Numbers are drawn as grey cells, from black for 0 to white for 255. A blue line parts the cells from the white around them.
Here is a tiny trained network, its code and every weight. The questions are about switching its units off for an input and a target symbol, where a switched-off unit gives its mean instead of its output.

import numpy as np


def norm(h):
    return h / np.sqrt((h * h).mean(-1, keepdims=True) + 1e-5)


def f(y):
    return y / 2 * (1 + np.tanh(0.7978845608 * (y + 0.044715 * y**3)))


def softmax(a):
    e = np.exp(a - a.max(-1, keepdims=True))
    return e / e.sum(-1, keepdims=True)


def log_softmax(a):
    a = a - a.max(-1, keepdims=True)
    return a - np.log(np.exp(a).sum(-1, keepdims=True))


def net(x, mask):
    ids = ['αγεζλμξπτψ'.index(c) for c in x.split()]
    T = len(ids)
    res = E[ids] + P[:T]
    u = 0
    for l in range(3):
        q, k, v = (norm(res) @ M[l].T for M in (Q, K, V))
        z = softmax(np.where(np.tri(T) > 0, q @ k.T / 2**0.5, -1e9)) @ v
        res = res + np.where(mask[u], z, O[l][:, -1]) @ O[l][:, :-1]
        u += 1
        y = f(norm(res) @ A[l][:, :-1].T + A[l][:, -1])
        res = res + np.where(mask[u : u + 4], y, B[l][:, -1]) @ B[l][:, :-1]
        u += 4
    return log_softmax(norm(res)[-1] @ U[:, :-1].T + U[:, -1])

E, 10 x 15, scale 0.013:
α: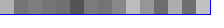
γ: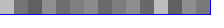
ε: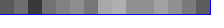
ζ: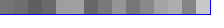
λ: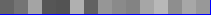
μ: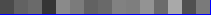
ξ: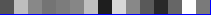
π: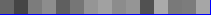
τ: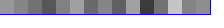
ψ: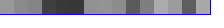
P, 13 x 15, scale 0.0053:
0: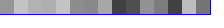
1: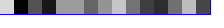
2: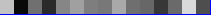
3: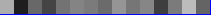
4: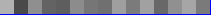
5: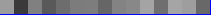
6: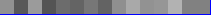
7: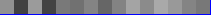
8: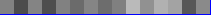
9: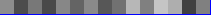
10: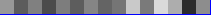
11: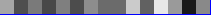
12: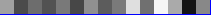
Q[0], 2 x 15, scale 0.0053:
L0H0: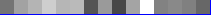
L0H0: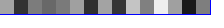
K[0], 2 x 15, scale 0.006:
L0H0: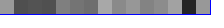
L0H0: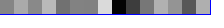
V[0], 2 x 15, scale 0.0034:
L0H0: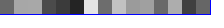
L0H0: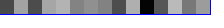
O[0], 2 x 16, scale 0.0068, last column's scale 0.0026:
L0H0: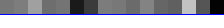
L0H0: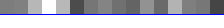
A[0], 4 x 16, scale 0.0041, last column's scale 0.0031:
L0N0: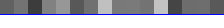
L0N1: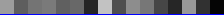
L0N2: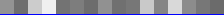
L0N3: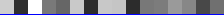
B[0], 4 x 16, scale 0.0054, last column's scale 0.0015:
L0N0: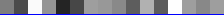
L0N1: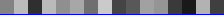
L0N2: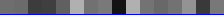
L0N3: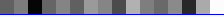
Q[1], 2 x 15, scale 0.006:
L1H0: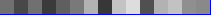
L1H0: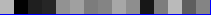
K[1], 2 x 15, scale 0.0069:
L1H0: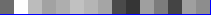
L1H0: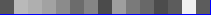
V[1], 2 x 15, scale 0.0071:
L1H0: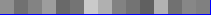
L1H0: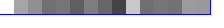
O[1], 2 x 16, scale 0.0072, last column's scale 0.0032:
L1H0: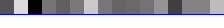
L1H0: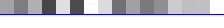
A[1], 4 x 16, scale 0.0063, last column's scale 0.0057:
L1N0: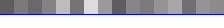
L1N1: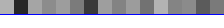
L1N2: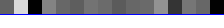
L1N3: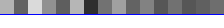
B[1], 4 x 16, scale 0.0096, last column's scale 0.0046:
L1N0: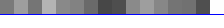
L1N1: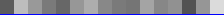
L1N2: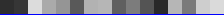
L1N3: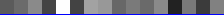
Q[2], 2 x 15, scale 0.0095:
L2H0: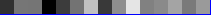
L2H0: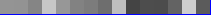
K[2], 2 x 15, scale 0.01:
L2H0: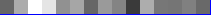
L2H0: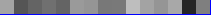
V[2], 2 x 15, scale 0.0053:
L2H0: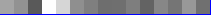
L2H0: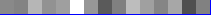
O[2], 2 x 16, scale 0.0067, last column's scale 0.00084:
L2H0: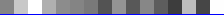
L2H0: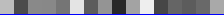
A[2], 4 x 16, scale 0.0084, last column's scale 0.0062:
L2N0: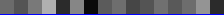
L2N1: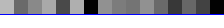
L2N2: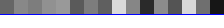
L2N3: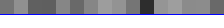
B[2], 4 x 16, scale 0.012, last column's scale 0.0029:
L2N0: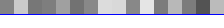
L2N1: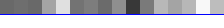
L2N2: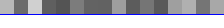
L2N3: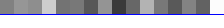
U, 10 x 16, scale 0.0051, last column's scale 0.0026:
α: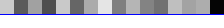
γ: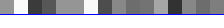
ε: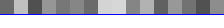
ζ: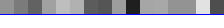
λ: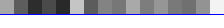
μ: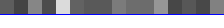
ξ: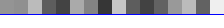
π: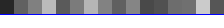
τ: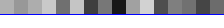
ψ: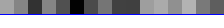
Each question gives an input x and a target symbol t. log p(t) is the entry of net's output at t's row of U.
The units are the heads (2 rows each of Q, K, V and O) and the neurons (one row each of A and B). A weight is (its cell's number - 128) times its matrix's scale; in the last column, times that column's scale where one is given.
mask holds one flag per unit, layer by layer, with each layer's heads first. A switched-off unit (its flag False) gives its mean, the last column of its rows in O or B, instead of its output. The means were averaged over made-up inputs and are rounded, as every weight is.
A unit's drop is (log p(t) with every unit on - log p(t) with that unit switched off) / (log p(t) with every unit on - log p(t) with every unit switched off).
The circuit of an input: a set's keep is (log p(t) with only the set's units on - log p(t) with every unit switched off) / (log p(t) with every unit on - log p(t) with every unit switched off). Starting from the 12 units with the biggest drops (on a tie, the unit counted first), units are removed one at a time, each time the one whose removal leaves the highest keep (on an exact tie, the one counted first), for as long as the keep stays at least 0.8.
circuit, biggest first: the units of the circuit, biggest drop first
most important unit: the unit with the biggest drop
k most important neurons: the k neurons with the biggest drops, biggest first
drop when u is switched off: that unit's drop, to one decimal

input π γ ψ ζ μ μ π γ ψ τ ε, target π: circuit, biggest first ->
[L1H0 L1N2]
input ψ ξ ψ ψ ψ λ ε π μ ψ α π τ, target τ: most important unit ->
L2N3
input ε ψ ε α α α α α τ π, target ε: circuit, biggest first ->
[L1H0 L2N0]
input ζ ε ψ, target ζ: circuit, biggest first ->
[L2H0 L2N1 L1H0]
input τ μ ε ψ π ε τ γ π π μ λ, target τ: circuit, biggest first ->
[L0H0 L2H0]
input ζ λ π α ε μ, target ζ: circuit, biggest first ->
[L2N1 L2H0 L1H0]
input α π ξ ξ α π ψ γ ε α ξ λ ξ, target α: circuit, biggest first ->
[L1H0 L2H0 L0H0]
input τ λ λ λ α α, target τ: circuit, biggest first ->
[L2H0 L1N0]
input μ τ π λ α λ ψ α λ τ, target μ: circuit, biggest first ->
[L1N3 L1H0]
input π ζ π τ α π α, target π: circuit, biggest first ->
[L1H0 L1N2]
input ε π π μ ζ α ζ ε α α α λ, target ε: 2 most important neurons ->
[L2N0 L1N2]
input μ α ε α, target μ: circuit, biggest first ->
[L1H0 L1N3]
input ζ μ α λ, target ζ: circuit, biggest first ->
[L2N1 L1H0]
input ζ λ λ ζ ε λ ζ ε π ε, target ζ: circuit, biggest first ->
[L2N1 L2H0 L1H0]
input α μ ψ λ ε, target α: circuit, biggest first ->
[L1H0]
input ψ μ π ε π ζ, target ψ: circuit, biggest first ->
[L0H0 L2N3 L2H0]
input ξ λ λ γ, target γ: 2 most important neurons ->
[L1N1 L1N2]
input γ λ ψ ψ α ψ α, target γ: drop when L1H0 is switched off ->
0.8
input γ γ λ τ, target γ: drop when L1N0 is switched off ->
0.1
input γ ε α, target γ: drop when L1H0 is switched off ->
0.7
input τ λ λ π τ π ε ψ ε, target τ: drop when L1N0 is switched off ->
0.1
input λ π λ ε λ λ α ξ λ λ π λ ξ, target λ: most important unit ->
L2H0
